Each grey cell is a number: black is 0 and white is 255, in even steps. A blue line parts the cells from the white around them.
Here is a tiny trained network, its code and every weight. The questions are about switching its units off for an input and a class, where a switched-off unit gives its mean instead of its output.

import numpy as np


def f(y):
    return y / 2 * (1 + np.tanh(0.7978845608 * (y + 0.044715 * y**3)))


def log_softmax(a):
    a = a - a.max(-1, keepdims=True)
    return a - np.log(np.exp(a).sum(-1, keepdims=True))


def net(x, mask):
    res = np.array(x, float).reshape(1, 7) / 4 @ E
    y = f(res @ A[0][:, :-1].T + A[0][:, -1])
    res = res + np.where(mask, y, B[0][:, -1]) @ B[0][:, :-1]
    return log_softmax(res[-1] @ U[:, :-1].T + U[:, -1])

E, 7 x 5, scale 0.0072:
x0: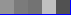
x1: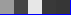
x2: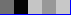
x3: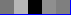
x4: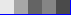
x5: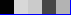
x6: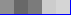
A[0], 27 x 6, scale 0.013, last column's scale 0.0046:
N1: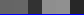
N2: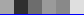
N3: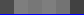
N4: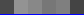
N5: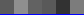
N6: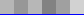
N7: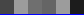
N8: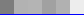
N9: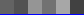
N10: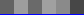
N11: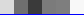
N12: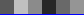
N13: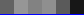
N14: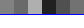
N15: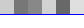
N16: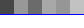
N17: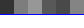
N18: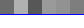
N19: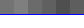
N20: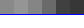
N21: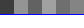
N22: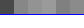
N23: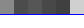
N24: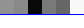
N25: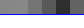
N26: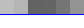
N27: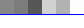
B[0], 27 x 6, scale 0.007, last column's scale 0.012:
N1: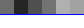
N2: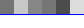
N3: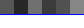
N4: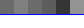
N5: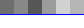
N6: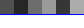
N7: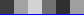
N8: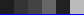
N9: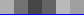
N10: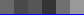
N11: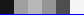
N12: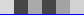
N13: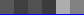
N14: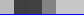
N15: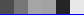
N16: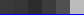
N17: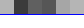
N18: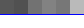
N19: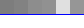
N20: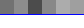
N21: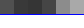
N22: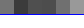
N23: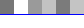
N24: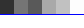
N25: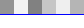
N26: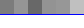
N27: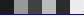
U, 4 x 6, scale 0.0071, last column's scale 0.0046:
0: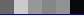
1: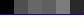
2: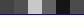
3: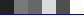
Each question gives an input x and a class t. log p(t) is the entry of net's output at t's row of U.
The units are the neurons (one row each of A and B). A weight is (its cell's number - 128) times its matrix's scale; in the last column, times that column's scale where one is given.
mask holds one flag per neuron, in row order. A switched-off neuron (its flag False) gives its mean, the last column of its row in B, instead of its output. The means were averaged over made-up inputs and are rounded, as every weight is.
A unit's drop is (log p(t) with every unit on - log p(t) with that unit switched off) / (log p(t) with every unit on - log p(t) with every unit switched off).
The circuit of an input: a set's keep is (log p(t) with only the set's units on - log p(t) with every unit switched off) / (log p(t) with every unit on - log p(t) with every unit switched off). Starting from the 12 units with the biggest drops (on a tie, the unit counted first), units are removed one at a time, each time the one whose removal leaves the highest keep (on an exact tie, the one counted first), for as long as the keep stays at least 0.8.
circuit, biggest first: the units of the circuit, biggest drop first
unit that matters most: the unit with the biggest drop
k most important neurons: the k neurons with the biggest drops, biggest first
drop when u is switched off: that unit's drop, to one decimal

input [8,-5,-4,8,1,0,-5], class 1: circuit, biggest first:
N21, N10
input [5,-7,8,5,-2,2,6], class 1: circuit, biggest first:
N16, N1
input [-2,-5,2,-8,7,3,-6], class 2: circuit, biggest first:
N24, N27
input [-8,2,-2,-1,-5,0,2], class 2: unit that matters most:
N24
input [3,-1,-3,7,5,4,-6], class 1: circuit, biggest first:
N21, N12
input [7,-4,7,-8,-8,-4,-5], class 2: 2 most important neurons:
N24, N25
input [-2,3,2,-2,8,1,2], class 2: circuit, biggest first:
N24, N27
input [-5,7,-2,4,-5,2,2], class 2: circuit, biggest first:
N24, N12
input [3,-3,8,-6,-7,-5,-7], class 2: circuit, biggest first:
N24, N25
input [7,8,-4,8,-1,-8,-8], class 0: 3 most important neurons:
N25, N27, N23
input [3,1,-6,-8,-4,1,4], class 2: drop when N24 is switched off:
0.3
